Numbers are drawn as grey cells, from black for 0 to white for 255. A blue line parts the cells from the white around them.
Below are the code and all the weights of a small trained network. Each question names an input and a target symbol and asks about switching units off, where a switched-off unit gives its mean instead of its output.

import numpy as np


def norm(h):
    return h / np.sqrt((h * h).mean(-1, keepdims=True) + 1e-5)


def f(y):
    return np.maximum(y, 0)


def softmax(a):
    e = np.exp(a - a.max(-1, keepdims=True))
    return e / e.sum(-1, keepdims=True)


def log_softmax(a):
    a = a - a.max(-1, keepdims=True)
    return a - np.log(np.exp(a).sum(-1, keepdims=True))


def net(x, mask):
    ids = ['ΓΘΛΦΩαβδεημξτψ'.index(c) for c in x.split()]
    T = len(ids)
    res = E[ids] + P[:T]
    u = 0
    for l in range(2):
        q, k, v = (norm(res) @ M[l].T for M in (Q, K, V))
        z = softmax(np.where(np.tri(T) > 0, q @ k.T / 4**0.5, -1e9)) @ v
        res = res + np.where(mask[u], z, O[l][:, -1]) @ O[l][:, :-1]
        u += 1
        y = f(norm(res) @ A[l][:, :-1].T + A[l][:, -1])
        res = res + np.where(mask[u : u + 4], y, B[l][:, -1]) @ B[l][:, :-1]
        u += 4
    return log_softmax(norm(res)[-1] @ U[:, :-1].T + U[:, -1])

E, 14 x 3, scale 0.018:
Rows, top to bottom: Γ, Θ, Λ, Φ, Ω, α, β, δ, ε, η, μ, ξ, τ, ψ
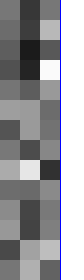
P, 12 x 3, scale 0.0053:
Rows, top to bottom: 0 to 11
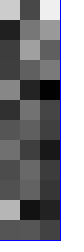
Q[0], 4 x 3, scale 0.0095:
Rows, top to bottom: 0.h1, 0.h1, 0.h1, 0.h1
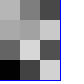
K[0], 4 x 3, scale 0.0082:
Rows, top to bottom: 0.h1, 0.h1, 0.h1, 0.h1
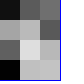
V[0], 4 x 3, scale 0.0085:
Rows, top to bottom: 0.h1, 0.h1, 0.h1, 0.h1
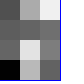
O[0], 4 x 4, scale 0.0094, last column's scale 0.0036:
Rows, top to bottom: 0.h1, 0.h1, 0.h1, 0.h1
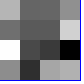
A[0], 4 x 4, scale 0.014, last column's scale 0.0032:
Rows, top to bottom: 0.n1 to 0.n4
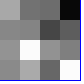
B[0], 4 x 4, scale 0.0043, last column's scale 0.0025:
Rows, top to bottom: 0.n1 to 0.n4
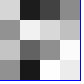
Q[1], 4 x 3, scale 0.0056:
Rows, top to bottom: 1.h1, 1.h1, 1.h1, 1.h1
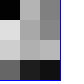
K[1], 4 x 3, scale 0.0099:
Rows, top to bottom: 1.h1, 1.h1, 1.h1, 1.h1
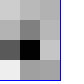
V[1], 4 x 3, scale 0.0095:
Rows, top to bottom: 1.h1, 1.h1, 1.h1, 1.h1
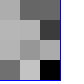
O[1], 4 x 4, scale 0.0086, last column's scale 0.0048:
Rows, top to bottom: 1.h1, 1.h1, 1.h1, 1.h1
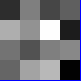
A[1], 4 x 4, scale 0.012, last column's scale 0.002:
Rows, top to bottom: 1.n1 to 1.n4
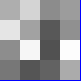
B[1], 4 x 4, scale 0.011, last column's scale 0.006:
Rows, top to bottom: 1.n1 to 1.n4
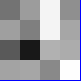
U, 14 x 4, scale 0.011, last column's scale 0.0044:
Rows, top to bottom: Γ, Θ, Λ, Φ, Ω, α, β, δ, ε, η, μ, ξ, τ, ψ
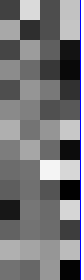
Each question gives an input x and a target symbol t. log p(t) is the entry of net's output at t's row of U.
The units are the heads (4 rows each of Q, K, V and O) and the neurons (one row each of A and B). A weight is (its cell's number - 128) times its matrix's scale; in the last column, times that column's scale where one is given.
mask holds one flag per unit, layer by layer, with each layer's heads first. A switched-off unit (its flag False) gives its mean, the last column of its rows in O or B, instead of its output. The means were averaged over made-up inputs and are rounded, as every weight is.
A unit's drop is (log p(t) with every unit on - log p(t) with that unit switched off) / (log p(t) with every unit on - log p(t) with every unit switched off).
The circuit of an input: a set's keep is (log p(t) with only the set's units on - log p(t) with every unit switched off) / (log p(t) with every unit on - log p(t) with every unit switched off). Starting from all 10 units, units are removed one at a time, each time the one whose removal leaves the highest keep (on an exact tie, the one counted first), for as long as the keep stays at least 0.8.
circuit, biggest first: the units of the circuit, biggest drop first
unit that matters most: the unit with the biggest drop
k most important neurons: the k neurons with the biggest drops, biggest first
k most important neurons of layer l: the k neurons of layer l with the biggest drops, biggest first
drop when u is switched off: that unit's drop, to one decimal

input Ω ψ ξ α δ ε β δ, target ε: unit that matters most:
1.h1
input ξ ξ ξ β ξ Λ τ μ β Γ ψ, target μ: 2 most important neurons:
[1.n3 1.n2]
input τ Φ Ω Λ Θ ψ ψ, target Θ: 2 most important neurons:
[0.n4 0.n2]
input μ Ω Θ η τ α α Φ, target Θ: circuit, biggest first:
[0.n4 1.h1 0.h1]
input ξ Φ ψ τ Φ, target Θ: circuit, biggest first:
[0.h1 1.h1 0.n4]
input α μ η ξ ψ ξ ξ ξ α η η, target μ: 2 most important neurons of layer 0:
[0.n4 0.n3]
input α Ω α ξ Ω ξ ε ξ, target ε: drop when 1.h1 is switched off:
1.7
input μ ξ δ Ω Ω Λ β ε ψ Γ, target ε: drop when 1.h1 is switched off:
1.6
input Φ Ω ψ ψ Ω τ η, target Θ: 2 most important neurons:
[0.n4 0.n2]
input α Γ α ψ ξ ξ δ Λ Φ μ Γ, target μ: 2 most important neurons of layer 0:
[0.n4 0.n3]
